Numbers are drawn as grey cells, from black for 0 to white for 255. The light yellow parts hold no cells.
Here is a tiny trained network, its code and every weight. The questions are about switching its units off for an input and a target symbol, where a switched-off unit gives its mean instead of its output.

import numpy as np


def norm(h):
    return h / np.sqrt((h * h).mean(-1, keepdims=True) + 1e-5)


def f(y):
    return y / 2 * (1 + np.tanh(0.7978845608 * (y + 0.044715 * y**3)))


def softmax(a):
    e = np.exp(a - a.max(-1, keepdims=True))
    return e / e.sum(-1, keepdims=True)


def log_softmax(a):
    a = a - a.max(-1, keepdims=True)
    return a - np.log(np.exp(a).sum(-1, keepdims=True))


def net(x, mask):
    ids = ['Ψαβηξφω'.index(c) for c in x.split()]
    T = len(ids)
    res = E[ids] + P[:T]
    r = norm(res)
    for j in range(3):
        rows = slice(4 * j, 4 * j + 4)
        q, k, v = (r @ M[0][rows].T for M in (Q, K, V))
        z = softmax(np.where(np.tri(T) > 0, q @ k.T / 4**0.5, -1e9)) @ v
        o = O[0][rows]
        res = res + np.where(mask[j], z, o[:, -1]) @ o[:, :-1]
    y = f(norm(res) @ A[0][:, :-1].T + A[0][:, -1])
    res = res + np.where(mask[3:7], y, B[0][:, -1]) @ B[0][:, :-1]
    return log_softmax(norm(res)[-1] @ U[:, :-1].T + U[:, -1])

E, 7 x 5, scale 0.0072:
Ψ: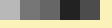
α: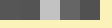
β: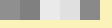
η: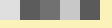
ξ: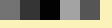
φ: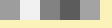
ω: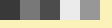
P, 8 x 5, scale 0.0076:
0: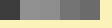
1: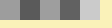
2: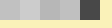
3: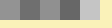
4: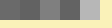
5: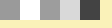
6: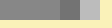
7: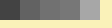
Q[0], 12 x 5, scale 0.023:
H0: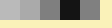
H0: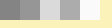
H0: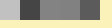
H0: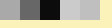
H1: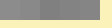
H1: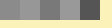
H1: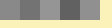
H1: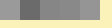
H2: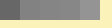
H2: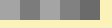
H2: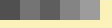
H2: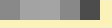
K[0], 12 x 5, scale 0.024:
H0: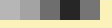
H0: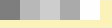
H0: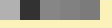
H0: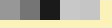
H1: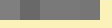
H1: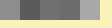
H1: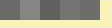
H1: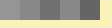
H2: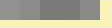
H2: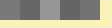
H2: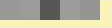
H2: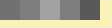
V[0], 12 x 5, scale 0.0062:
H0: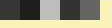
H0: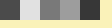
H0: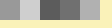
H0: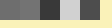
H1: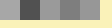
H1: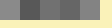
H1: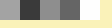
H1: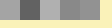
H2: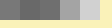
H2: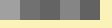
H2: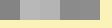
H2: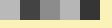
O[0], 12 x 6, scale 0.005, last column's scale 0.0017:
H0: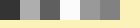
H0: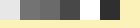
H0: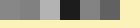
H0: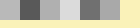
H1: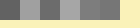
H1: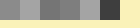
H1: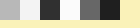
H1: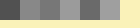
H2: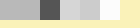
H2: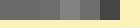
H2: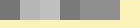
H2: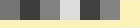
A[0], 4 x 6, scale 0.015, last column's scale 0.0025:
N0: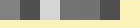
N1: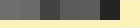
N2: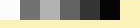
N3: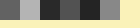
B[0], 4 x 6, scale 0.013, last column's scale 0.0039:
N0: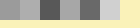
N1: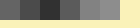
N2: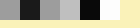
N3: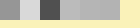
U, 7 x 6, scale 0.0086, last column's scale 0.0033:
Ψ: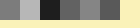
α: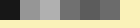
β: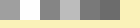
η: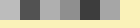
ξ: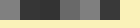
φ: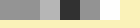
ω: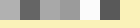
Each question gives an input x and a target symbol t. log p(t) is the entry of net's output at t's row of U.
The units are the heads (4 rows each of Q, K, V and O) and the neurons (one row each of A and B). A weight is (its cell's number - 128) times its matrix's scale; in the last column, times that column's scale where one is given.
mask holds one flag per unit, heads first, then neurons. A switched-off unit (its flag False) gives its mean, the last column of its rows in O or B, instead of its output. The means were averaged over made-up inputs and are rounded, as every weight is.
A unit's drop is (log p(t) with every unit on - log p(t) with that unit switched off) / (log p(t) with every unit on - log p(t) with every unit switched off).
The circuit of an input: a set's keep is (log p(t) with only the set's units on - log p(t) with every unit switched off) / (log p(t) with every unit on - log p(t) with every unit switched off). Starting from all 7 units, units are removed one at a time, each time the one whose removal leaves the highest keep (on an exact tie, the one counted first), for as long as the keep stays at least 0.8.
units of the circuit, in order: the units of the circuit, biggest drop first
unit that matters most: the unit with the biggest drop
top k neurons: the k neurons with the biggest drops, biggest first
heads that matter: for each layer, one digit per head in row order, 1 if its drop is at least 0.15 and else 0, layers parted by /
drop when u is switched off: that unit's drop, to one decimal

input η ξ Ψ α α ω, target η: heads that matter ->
101
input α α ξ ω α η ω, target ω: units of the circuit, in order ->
N2; H0; N0
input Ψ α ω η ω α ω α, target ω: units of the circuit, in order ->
H0; N2
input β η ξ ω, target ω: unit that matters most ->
H2
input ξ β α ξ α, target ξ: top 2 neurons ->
N3; N0
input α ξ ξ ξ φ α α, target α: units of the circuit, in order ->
H0; H1
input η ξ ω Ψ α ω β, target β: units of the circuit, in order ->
N0; N2
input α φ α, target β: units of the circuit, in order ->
H0; N2
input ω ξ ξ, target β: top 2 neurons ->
N3; N2
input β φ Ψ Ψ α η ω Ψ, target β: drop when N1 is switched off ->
-0.2
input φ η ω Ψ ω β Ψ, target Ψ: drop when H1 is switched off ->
0.1
